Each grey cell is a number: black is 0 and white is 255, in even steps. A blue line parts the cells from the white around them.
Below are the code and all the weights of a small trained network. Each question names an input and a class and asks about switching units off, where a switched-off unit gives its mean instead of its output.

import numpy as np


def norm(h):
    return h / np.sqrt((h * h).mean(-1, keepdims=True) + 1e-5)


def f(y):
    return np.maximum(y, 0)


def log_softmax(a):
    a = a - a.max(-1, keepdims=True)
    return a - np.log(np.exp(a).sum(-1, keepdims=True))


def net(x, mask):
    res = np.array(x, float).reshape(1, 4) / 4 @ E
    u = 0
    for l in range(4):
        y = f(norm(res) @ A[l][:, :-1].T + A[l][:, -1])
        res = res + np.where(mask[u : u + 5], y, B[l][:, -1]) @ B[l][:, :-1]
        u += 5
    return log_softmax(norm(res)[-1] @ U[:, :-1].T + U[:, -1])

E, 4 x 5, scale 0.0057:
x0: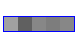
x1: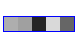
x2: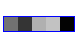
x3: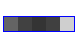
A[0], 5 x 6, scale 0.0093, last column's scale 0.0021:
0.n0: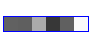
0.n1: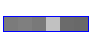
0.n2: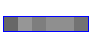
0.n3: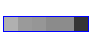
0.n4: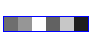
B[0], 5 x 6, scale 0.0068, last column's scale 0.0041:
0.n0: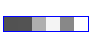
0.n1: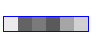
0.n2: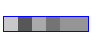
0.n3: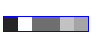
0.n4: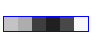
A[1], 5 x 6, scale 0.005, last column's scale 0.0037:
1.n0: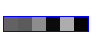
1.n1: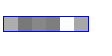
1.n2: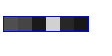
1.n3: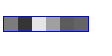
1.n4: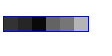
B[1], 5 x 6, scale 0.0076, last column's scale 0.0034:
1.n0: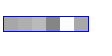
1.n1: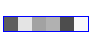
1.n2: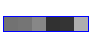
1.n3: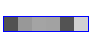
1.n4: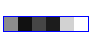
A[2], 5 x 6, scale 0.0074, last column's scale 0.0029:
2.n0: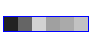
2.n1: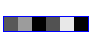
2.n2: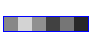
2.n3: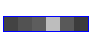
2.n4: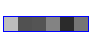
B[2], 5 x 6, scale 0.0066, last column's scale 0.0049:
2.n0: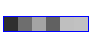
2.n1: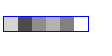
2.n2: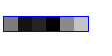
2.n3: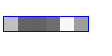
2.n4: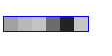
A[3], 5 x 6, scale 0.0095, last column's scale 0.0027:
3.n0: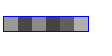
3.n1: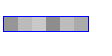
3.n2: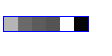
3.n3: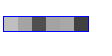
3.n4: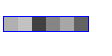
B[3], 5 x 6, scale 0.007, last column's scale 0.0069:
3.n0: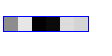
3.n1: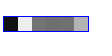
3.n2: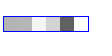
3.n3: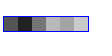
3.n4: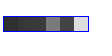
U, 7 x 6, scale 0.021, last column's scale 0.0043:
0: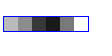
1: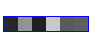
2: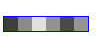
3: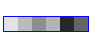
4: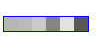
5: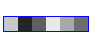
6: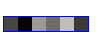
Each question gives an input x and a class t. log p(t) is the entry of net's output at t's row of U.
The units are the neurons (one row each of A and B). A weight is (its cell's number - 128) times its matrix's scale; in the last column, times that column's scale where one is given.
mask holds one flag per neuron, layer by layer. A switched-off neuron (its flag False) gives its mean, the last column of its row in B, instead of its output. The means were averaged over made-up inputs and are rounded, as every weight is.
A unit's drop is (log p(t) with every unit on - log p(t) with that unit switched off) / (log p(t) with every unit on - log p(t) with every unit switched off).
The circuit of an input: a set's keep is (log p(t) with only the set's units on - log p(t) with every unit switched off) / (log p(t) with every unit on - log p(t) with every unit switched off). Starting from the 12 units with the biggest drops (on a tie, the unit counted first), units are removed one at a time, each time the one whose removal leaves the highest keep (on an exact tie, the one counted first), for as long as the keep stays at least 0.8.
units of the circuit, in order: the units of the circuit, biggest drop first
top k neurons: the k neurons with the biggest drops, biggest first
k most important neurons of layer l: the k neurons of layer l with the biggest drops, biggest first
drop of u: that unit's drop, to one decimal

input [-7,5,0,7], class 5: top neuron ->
(2.n1)
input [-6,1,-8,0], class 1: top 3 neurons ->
(3.n4, 1.n1, 1.n4)
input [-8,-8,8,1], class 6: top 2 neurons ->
(3.n2, 1.n1)
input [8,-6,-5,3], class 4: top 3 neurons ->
(3.n2, 1.n0, 0.n0)
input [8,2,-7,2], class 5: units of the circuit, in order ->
(2.n1, 3.n3)
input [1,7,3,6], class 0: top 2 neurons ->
(1.n2, 3.n0)
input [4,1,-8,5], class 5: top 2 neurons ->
(2.n1, 3.n3)
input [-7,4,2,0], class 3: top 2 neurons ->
(2.n4, 1.n4)
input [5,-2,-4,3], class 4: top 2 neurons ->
(3.n2, 1.n0)
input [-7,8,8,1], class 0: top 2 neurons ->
(3.n2, 1.n2)
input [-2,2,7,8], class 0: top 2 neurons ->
(3.n0, 1.n2)
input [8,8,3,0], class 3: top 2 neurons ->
(2.n4, 2.n2)
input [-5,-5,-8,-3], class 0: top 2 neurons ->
(0.n4, 2.n2)
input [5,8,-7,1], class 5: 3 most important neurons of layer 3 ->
(3.n3, 3.n0, 3.n2)
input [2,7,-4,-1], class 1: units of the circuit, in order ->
(3.n4)
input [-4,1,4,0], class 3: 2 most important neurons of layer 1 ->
(1.n4, 1.n3)
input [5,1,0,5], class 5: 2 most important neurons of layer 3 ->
(3.n1, 3.n2)
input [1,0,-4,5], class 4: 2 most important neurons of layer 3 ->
(3.n2, 3.n1)
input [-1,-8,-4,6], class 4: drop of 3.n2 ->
0.1
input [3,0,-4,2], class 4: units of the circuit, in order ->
(3.n2)
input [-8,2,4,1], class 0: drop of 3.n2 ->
0.1
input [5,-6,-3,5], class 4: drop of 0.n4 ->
0.0
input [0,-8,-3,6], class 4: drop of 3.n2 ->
0.1
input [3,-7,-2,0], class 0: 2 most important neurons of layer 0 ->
(0.n4, 0.n3)
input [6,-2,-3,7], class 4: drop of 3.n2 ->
0.2
